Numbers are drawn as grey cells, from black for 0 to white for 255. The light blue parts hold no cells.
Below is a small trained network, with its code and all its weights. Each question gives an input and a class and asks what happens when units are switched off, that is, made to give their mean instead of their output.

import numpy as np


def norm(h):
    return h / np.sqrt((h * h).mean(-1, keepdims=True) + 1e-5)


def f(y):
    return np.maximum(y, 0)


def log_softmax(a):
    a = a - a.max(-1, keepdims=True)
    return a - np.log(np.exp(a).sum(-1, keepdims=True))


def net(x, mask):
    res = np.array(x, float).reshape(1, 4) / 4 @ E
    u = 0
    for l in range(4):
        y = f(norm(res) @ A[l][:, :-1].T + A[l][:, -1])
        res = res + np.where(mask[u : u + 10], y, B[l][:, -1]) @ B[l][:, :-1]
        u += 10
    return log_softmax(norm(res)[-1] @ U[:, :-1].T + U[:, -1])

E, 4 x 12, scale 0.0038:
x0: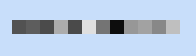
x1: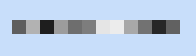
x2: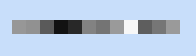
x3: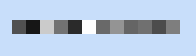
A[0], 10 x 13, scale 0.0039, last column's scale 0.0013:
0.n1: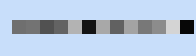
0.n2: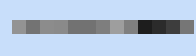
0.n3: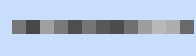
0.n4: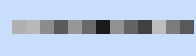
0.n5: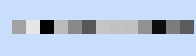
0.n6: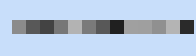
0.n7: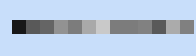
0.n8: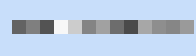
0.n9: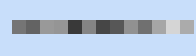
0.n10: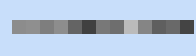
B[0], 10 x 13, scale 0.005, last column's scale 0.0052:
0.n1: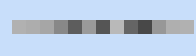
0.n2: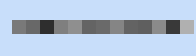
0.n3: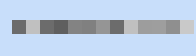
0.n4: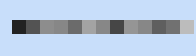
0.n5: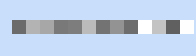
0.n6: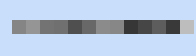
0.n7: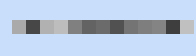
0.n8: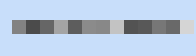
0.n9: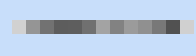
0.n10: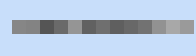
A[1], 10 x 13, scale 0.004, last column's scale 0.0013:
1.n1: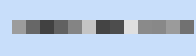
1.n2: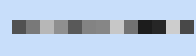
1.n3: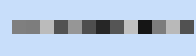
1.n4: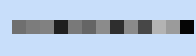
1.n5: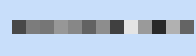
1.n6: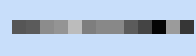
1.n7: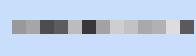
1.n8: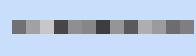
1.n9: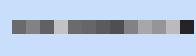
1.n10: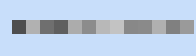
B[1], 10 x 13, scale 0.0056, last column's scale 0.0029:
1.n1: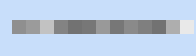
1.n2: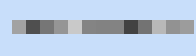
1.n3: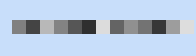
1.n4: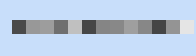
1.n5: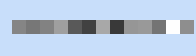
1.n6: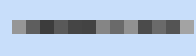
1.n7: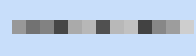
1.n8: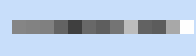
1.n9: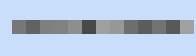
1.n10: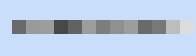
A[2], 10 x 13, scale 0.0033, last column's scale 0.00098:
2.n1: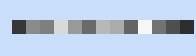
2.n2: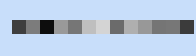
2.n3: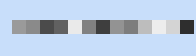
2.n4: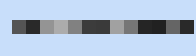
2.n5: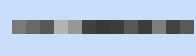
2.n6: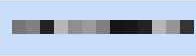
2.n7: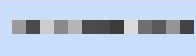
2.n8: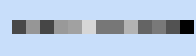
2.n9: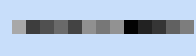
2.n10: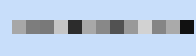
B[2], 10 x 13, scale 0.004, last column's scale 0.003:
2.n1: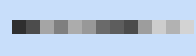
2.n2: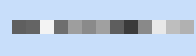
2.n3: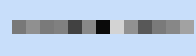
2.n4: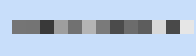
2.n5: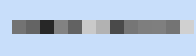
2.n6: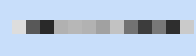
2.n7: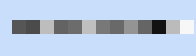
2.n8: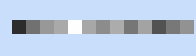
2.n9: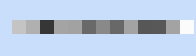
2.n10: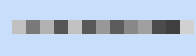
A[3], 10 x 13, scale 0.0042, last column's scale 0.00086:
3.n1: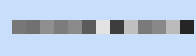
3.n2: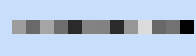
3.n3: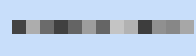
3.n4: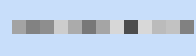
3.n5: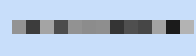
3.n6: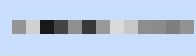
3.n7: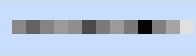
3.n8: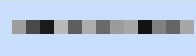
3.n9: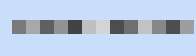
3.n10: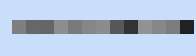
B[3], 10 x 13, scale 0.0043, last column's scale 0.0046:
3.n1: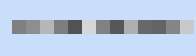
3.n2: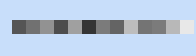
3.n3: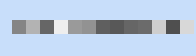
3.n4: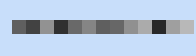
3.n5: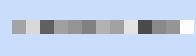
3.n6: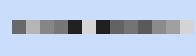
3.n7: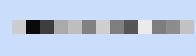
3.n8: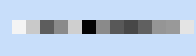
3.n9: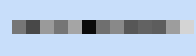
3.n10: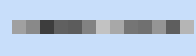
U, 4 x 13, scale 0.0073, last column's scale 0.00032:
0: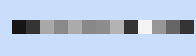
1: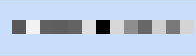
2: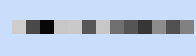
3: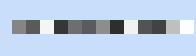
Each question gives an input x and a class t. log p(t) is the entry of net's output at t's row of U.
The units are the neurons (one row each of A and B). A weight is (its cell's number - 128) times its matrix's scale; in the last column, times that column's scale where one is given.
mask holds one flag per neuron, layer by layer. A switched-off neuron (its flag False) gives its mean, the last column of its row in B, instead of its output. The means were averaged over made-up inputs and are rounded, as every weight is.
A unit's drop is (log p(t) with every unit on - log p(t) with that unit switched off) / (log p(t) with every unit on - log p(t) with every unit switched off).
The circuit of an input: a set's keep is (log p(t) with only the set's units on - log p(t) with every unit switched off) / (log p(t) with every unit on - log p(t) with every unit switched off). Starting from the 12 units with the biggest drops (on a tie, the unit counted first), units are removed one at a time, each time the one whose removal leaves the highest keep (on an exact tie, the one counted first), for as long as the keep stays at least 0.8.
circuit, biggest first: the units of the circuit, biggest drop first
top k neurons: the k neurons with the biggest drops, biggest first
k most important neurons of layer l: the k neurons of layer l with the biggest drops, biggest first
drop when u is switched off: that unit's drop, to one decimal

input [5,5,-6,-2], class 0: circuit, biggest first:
0.n5; 2.n1
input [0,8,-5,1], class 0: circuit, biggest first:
0.n5
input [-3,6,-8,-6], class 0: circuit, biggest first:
2.n1; 0.n5
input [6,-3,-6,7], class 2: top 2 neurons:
0.n5; 2.n6
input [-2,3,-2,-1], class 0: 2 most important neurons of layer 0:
0.n8; 0.n3
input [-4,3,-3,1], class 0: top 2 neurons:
0.n5; 2.n1
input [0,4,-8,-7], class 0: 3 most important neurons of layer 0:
0.n8; 0.n5; 0.n3
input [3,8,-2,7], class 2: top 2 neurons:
0.n7; 0.n3
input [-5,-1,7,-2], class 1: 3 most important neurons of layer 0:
0.n7; 0.n5; 0.n2
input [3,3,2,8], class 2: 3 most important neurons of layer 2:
2.n9; 2.n7; 2.n4
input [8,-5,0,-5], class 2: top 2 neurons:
0.n6; 2.n6
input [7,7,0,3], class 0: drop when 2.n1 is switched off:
0.1
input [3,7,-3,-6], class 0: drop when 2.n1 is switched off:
0.2
